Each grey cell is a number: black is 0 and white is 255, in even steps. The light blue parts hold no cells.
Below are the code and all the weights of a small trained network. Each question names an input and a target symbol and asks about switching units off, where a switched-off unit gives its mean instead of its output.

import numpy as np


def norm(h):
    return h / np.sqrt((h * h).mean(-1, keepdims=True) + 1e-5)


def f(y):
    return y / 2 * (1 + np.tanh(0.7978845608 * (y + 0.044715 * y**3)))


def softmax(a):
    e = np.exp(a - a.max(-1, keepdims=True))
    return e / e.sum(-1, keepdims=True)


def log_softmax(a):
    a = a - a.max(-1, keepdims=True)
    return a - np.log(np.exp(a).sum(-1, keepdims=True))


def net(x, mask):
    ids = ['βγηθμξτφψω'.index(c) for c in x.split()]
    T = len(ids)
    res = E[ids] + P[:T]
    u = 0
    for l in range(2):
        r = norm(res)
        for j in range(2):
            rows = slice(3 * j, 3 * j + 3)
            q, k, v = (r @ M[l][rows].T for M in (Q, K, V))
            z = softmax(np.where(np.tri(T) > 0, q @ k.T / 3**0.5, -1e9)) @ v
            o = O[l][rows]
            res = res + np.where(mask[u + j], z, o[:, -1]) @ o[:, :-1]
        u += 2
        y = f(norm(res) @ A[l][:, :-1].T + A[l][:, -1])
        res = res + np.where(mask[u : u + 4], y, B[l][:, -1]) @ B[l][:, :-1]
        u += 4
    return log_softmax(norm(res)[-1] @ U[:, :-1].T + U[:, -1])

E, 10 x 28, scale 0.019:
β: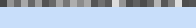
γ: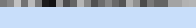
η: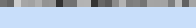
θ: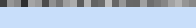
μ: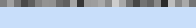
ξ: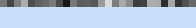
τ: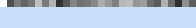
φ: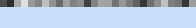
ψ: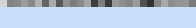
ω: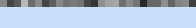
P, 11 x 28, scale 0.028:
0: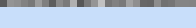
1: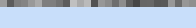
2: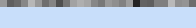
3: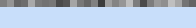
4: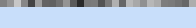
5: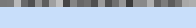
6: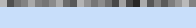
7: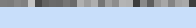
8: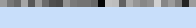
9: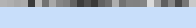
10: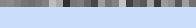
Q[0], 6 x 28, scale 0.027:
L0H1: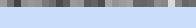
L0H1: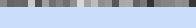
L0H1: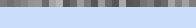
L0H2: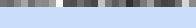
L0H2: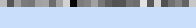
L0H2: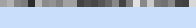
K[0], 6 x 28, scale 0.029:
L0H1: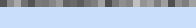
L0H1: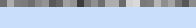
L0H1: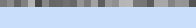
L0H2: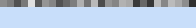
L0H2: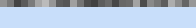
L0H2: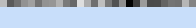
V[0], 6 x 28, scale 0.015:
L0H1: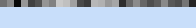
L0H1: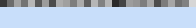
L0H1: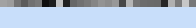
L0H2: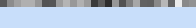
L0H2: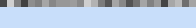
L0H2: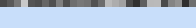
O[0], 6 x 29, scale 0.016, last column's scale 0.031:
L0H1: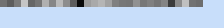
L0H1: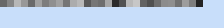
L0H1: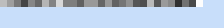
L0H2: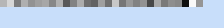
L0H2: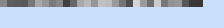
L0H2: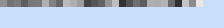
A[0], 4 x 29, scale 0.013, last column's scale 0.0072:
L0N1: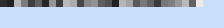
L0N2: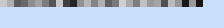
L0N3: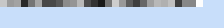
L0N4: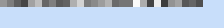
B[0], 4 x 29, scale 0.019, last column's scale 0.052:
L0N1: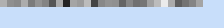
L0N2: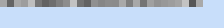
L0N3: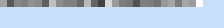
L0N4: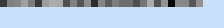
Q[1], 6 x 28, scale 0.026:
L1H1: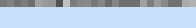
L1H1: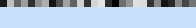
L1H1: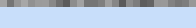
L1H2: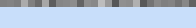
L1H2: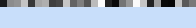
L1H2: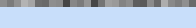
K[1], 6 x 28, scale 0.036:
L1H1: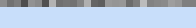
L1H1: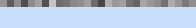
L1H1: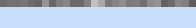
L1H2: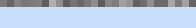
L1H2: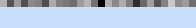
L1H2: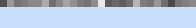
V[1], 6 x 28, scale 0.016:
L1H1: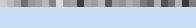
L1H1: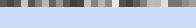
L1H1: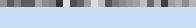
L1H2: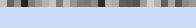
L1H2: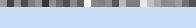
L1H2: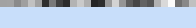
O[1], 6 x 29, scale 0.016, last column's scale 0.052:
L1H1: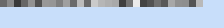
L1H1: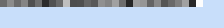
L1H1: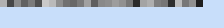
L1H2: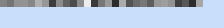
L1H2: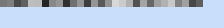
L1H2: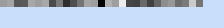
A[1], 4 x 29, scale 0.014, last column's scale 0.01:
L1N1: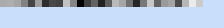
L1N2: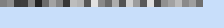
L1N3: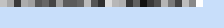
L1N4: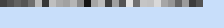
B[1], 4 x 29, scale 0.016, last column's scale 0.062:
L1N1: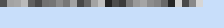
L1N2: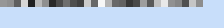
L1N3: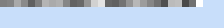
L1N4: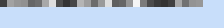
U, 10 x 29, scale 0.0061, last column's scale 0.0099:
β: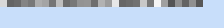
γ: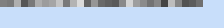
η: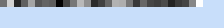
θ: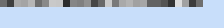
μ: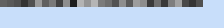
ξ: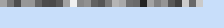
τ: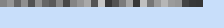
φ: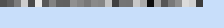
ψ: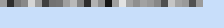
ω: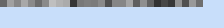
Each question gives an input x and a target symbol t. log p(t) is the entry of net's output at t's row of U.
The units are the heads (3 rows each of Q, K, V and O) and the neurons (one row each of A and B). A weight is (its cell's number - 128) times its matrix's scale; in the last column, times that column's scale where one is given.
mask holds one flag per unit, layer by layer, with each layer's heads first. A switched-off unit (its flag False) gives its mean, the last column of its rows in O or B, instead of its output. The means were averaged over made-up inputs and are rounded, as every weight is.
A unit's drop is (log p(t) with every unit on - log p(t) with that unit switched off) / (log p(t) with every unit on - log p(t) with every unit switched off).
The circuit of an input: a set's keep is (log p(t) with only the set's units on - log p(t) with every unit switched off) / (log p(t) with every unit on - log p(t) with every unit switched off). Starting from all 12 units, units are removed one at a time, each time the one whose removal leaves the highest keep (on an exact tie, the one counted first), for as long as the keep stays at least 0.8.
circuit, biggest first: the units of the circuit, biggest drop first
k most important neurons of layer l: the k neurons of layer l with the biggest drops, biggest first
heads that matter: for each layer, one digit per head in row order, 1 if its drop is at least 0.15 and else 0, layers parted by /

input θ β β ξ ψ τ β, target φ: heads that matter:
11 / 11
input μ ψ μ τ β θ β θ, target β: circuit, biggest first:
(L0H2)
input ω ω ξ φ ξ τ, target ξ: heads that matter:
11 / 00
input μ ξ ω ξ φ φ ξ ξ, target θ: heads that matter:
01 / 11
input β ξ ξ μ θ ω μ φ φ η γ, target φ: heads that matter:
10 / 00
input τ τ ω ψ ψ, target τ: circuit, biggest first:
(L0N1 L0H2)
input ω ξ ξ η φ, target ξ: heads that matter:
11 / 00
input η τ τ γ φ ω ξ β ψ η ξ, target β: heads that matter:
01 / 00
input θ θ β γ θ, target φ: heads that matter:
01 / 11
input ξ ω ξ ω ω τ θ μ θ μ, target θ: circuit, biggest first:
(L0H1 L0H2 L0N4)
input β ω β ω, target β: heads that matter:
11 / 00
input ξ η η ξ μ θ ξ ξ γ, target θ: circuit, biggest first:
(L0H2 L0N4 L0N2)
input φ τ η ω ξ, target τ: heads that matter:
01 / 10
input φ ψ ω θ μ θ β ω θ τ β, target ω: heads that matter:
10 / 00
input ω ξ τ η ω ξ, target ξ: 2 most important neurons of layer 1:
(L1N3 L1N1)
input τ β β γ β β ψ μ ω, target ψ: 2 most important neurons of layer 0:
(L0N1 L0N3)
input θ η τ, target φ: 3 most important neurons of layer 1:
(L1N2 L1N4 L1N3)
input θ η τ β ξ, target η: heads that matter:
10 / 00
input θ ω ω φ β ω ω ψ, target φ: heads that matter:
11 / 11
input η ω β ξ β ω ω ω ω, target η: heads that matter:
11 / 01
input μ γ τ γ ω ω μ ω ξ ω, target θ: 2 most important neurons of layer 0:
(L0N3 L0N1)
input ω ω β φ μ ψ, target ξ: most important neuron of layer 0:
(L0N3)
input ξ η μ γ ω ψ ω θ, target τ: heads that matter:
01 / 11
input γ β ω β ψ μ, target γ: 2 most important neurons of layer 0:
(L0N3 L0N4)
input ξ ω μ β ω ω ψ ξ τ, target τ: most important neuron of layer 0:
(L0N3)
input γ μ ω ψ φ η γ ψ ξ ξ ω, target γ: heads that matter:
11 / 11
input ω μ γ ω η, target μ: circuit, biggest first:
(L0H2)
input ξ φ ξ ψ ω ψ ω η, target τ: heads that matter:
11 / 11
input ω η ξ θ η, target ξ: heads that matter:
11 / 01
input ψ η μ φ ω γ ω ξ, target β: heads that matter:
01 / 11
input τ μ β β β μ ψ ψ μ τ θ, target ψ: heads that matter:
01 / 00
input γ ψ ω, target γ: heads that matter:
10 / 00
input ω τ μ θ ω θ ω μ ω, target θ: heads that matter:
11 / 00
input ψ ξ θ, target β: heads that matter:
01 / 10
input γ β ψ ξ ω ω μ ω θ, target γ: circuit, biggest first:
(L1H1 L0H1)
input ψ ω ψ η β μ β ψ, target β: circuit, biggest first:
(L0H2)
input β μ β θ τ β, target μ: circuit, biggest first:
(L1N3 L1H2)
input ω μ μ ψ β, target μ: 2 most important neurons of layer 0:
(L0N2 L0N4)
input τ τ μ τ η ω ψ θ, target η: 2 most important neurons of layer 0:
(L0N4 L0N1)
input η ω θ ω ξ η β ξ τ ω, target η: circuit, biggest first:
(L1H2)
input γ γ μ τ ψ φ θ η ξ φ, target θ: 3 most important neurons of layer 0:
(L0N4 L0N3 L0N2)
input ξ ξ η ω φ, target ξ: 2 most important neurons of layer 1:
(L1N4 L1N2)
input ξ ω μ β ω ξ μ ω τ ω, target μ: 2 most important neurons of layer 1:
(L1N3 L1N2)
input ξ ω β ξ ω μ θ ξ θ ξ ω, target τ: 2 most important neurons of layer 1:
(L1N3 L1N1)
